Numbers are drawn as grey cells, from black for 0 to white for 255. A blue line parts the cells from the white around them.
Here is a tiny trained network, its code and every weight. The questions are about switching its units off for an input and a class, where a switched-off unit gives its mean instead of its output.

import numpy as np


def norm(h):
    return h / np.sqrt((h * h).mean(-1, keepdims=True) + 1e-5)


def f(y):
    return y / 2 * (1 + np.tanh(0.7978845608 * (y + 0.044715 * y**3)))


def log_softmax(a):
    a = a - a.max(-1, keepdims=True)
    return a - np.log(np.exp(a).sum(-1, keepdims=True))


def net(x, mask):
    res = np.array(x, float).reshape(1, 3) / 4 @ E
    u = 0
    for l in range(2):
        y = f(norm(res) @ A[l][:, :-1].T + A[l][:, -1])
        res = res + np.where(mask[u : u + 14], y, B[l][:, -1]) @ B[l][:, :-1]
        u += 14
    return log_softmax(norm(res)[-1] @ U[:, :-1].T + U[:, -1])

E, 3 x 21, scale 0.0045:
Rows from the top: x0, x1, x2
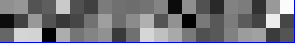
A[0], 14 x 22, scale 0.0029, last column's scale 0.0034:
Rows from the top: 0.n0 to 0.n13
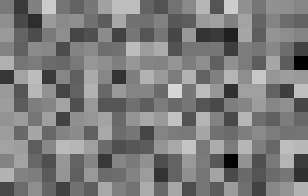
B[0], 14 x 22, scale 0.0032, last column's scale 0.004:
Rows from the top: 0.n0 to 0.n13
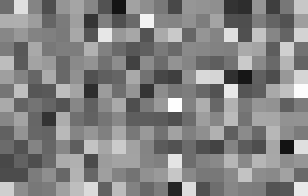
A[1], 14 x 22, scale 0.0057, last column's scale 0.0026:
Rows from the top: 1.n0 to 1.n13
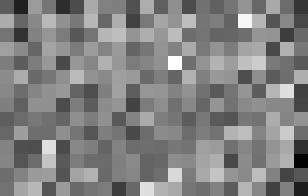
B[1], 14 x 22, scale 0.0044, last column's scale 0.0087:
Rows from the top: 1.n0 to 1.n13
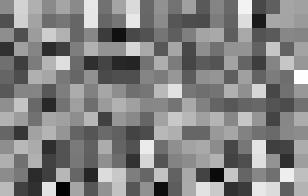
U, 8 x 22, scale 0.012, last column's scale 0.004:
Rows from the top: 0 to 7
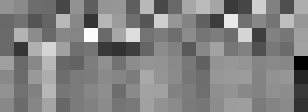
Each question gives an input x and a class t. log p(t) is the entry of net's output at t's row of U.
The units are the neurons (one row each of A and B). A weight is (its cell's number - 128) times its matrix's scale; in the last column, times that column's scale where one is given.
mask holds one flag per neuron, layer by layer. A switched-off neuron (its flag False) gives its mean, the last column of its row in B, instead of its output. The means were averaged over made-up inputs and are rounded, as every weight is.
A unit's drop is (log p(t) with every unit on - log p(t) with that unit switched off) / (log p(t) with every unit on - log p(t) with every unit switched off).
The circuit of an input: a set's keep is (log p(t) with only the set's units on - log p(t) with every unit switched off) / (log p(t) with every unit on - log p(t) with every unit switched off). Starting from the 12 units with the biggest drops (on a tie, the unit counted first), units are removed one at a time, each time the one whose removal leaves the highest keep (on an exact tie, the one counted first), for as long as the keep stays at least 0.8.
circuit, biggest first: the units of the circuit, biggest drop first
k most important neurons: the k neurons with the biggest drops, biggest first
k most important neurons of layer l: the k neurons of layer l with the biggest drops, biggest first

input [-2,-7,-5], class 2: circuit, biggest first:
(1.n1)
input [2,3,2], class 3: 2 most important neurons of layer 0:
(0.n13, 0.n5)
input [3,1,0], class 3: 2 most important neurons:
(0.n2, 1.n12)
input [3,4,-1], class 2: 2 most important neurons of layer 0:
(0.n6, 0.n5)
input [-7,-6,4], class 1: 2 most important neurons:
(1.n12, 0.n13)
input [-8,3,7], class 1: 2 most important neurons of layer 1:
(1.n12, 1.n4)
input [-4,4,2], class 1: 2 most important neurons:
(0.n10, 1.n12)
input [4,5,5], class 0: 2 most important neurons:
(0.n10, 1.n13)
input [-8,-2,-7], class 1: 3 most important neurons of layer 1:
(1.n12, 1.n4, 1.n13)
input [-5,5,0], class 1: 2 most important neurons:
(1.n12, 0.n10)
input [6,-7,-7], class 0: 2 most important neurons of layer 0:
(0.n13, 0.n6)
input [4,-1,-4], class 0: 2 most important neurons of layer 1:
(1.n12, 1.n4)
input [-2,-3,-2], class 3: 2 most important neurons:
(1.n5, 0.n10)
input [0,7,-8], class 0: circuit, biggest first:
(1.n10)
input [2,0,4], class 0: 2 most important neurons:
(0.n6, 1.n13)
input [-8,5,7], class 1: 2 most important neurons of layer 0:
(0.n0, 0.n1)
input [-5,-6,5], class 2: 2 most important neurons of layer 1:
(1.n1, 1.n10)
